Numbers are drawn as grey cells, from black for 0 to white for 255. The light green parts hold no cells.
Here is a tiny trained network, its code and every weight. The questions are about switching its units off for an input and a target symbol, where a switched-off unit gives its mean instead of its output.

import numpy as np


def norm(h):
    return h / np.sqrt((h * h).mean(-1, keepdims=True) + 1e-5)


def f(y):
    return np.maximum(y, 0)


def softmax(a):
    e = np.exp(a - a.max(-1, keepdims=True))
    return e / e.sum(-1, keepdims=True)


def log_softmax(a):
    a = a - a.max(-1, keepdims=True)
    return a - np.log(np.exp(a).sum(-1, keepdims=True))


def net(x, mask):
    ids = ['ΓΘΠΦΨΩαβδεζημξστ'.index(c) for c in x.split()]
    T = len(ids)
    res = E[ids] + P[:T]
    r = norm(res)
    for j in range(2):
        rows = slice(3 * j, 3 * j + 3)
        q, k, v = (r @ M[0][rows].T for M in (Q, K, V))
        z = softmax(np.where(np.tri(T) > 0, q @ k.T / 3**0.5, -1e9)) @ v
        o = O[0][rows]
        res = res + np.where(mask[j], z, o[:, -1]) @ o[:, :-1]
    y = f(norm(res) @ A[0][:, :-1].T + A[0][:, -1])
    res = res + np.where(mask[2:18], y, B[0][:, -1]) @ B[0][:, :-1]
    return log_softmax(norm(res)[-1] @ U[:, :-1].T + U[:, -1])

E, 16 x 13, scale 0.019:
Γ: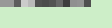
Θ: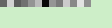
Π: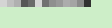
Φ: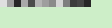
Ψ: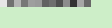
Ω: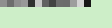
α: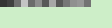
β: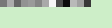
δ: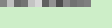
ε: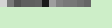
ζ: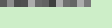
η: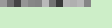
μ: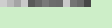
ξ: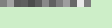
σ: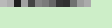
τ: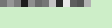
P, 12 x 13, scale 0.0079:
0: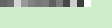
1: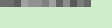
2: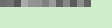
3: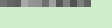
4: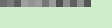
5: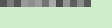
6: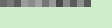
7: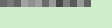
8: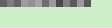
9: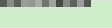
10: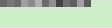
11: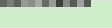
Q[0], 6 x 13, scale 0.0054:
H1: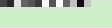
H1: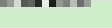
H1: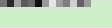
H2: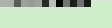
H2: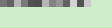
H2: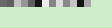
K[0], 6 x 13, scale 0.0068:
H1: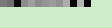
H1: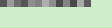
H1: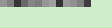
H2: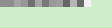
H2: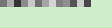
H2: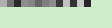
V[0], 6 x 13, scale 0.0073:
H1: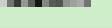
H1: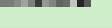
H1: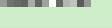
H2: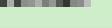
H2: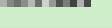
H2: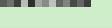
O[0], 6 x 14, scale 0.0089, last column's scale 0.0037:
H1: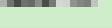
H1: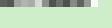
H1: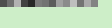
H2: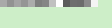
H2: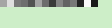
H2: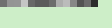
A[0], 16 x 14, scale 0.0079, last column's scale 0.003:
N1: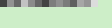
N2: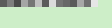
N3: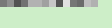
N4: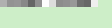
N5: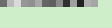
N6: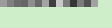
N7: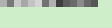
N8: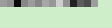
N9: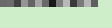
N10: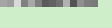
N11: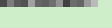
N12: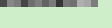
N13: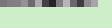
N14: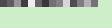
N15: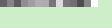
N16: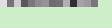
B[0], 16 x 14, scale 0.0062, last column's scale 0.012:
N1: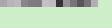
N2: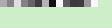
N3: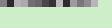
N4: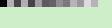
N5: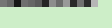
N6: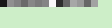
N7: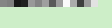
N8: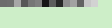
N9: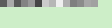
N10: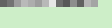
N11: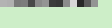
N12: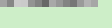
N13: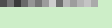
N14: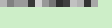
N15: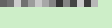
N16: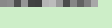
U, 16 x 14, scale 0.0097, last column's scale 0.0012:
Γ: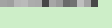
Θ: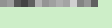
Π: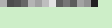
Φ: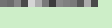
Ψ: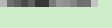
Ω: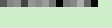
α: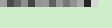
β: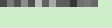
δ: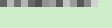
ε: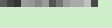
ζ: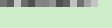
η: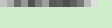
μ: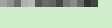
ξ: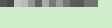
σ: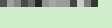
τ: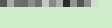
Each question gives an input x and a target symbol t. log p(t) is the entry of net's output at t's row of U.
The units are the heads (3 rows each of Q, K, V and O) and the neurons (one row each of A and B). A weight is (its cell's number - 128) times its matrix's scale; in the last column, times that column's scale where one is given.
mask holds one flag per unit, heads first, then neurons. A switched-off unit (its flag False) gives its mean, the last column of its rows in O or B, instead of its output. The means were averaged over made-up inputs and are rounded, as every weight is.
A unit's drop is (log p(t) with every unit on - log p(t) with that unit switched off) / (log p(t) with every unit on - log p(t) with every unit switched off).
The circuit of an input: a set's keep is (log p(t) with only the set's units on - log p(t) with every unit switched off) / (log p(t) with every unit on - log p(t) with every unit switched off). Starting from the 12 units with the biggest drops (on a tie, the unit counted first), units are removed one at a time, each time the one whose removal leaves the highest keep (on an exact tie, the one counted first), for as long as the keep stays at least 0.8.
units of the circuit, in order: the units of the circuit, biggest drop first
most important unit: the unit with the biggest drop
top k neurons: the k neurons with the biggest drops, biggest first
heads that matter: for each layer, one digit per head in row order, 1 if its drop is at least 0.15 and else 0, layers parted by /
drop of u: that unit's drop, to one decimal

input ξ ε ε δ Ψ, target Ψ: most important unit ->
H1
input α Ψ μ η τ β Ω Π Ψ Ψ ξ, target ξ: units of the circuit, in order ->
(H1; H2)
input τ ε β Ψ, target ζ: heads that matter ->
10
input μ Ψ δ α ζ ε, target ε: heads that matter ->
11
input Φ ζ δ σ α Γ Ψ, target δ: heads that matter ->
01
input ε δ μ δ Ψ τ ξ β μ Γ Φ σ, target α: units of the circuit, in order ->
(H2; H1)
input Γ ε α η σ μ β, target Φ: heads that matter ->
10
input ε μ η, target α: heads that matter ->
11
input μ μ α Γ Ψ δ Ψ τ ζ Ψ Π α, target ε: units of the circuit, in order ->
(H2; H1; N9)
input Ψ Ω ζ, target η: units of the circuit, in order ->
(H2; N11)
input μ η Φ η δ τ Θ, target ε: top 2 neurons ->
(N13; N9)
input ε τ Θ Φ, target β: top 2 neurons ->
(N8; N6)
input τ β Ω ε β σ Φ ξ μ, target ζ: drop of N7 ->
0.2
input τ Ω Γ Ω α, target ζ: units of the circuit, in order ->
(H1)
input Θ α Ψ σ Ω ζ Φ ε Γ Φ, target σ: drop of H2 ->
0.4
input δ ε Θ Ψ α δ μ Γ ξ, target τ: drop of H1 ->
0.4
